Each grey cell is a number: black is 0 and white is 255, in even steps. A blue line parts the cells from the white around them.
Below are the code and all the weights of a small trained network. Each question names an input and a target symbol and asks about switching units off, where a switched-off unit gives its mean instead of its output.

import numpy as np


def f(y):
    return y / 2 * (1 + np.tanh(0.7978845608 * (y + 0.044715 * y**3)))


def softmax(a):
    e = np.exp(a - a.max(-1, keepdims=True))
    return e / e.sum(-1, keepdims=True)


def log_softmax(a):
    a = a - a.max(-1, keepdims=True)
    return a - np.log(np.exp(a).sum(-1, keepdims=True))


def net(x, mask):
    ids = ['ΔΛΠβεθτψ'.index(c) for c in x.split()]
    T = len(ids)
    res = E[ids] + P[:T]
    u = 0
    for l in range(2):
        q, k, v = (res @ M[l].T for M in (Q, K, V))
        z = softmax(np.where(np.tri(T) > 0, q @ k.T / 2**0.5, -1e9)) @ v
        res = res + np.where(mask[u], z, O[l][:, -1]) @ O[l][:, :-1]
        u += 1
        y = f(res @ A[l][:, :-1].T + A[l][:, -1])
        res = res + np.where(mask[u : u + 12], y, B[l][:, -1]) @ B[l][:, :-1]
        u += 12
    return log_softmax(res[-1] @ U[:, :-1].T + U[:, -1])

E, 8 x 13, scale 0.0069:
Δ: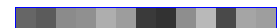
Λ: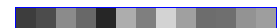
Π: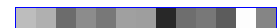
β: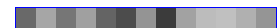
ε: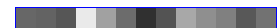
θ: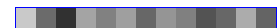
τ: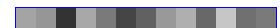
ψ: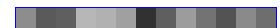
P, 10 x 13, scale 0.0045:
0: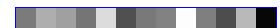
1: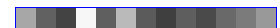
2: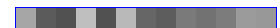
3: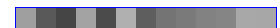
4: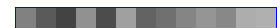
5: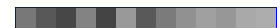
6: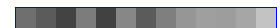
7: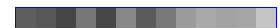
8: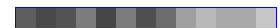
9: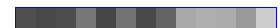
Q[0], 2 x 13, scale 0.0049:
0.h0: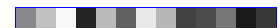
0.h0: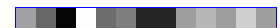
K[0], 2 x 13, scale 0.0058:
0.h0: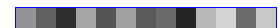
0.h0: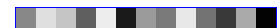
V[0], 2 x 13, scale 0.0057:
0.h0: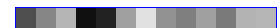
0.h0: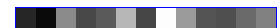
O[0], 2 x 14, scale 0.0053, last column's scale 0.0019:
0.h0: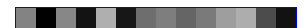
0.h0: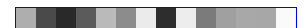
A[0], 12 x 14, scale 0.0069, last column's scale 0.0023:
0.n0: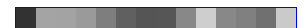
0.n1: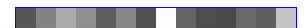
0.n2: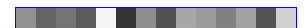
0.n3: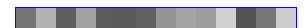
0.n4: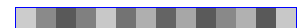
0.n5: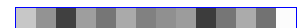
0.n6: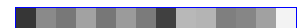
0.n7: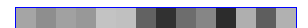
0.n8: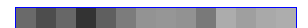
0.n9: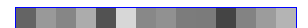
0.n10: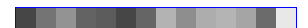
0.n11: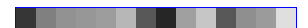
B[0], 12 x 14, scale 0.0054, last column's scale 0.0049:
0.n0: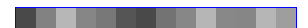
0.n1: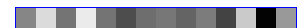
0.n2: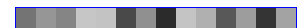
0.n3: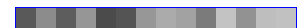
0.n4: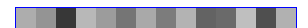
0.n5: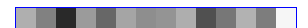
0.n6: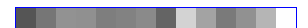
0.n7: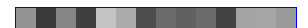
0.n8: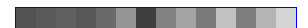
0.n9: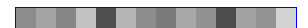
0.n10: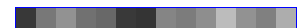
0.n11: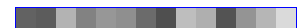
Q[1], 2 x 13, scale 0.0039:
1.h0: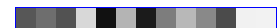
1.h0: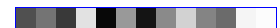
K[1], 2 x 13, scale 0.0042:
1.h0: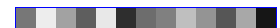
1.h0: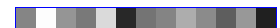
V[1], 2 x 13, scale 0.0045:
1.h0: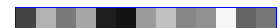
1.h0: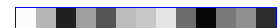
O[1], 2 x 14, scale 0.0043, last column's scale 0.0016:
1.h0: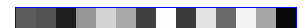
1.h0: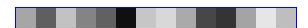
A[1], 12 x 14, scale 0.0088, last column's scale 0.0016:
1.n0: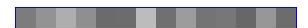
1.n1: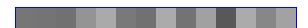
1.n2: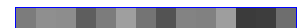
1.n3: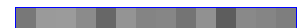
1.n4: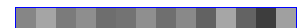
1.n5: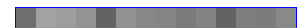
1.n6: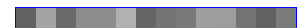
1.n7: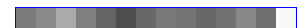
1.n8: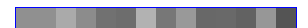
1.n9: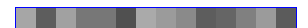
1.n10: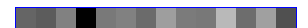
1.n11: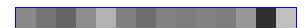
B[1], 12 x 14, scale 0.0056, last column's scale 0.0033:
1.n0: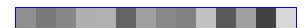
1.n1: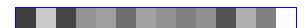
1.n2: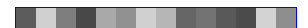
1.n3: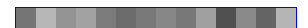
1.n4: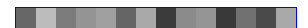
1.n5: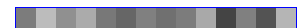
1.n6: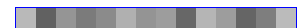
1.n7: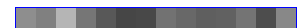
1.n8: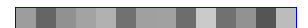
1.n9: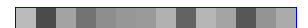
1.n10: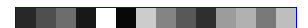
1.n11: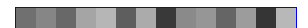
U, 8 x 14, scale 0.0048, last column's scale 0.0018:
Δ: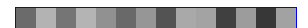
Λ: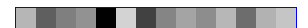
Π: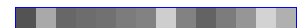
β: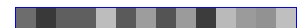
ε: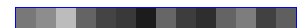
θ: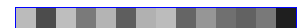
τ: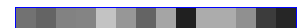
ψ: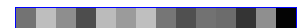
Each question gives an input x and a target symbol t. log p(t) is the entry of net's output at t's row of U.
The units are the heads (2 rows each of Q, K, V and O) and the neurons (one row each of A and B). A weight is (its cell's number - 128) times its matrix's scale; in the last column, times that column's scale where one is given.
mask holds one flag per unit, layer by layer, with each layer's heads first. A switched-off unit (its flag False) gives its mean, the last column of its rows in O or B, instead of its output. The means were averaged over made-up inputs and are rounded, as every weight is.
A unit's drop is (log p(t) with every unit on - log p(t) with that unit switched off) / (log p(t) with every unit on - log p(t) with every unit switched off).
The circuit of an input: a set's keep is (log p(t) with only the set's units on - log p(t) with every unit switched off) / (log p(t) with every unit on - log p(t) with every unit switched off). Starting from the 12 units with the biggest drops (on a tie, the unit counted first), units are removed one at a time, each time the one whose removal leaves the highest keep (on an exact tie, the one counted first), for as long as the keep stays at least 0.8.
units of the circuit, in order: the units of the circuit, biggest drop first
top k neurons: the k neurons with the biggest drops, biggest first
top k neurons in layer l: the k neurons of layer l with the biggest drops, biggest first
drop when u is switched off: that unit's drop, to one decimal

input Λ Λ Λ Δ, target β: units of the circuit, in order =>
0.h0, 0.n9
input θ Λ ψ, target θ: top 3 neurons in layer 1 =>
1.n9, 1.n8, 1.n0
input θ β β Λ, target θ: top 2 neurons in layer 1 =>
1.n9, 1.n8
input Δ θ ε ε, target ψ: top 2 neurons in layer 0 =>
0.n7, 0.n11
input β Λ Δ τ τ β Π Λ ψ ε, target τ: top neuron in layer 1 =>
1.n6
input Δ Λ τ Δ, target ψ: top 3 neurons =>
1.n2, 0.n7, 0.n11
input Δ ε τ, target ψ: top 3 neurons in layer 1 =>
1.n2, 1.n4, 1.n6
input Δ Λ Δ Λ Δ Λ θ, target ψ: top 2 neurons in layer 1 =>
1.n2, 1.n4
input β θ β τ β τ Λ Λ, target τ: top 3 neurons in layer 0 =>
0.n0, 0.n10, 0.n5
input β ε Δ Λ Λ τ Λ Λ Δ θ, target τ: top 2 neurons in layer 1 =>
1.n6, 1.n11
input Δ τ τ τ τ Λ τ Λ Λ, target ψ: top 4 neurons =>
1.n2, 0.n7, 0.n11, 0.n2
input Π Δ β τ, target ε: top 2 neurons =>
1.n7, 0.n1
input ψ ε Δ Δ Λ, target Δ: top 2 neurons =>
0.n7, 1.n0
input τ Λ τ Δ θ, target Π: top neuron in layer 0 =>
0.n2
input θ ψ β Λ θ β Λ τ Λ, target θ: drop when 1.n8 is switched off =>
0.2
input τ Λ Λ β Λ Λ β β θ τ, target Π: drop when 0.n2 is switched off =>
0.1
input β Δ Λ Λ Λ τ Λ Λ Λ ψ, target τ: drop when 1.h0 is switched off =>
1.0
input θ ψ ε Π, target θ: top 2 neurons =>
1.n9, 1.n8
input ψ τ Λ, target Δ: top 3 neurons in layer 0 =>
0.n7, 0.n9, 0.n1
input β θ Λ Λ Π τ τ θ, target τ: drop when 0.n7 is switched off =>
0.0
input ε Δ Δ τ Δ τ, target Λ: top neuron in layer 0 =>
0.n3
